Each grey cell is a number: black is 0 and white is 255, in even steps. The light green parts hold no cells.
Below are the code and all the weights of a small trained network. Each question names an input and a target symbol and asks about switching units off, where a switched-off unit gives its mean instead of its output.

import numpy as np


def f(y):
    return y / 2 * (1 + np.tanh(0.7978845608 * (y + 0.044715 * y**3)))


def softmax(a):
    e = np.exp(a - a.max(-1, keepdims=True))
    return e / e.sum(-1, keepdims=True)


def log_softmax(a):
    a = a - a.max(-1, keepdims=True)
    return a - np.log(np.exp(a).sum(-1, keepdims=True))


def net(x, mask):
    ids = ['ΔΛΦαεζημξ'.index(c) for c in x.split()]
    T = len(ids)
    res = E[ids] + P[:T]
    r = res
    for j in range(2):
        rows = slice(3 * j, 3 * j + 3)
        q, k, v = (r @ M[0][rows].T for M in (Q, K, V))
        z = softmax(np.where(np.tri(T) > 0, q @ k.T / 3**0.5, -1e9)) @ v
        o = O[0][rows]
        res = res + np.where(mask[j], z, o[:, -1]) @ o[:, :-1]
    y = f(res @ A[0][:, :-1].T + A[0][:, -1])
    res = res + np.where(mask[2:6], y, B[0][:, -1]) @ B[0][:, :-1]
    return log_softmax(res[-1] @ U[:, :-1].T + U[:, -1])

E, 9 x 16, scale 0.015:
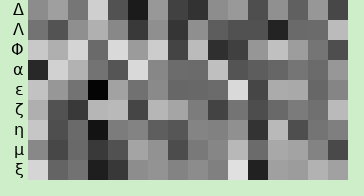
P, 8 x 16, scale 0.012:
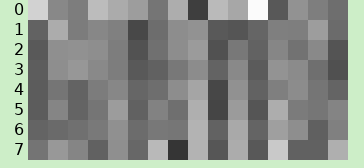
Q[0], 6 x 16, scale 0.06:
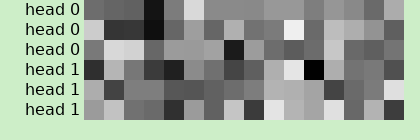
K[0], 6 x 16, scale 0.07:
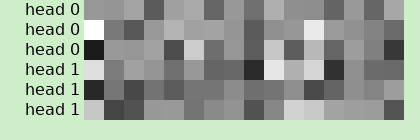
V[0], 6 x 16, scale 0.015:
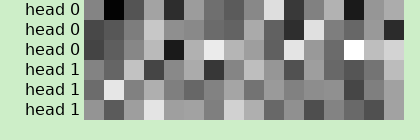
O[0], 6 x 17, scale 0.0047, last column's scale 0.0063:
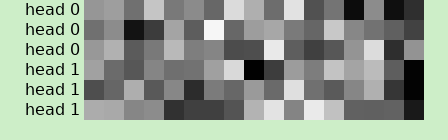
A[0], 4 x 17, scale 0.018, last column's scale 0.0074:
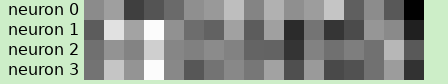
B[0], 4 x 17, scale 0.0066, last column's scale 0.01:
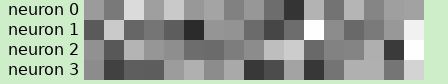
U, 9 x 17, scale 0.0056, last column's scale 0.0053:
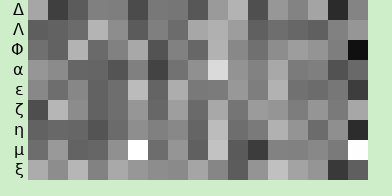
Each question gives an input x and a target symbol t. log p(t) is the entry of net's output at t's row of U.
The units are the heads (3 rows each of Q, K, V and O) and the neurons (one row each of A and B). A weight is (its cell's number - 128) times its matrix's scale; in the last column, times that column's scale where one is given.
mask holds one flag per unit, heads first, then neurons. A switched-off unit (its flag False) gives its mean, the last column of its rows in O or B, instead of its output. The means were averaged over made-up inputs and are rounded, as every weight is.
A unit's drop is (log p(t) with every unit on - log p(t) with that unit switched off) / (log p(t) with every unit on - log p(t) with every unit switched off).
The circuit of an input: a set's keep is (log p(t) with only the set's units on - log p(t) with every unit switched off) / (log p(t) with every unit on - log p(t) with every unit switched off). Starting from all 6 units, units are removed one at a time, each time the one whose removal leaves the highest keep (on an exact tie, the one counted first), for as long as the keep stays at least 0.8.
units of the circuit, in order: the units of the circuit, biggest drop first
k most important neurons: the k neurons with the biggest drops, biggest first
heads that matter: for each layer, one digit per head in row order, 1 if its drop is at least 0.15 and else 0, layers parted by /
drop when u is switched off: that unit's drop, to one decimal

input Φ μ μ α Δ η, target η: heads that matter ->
10
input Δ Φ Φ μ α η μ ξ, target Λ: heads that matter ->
01
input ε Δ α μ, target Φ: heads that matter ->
10
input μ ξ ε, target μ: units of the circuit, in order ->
[head 1; neuron 1]
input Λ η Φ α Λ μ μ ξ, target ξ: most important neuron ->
[neuron 0]
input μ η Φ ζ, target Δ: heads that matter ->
00
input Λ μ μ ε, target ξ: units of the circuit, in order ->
[head 0; neuron 0; head 1]
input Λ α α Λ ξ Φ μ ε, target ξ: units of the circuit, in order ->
[neuron 0; head 0; head 1]
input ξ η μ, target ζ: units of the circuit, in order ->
[neuron 1; head 0]
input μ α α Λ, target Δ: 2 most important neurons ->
[neuron 1; neuron 0]
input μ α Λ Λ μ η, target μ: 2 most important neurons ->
[neuron 1; neuron 2]
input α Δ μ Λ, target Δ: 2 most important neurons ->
[neuron 3; neuron 2]
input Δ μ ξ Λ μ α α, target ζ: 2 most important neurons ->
[neuron 1; neuron 2]
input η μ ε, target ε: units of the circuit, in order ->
[head 0]
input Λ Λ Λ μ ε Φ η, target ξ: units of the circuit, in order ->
[neuron 0; head 0; head 1]
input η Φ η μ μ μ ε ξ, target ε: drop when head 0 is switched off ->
0.9
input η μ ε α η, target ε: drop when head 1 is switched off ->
0.1
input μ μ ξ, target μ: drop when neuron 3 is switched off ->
0.0
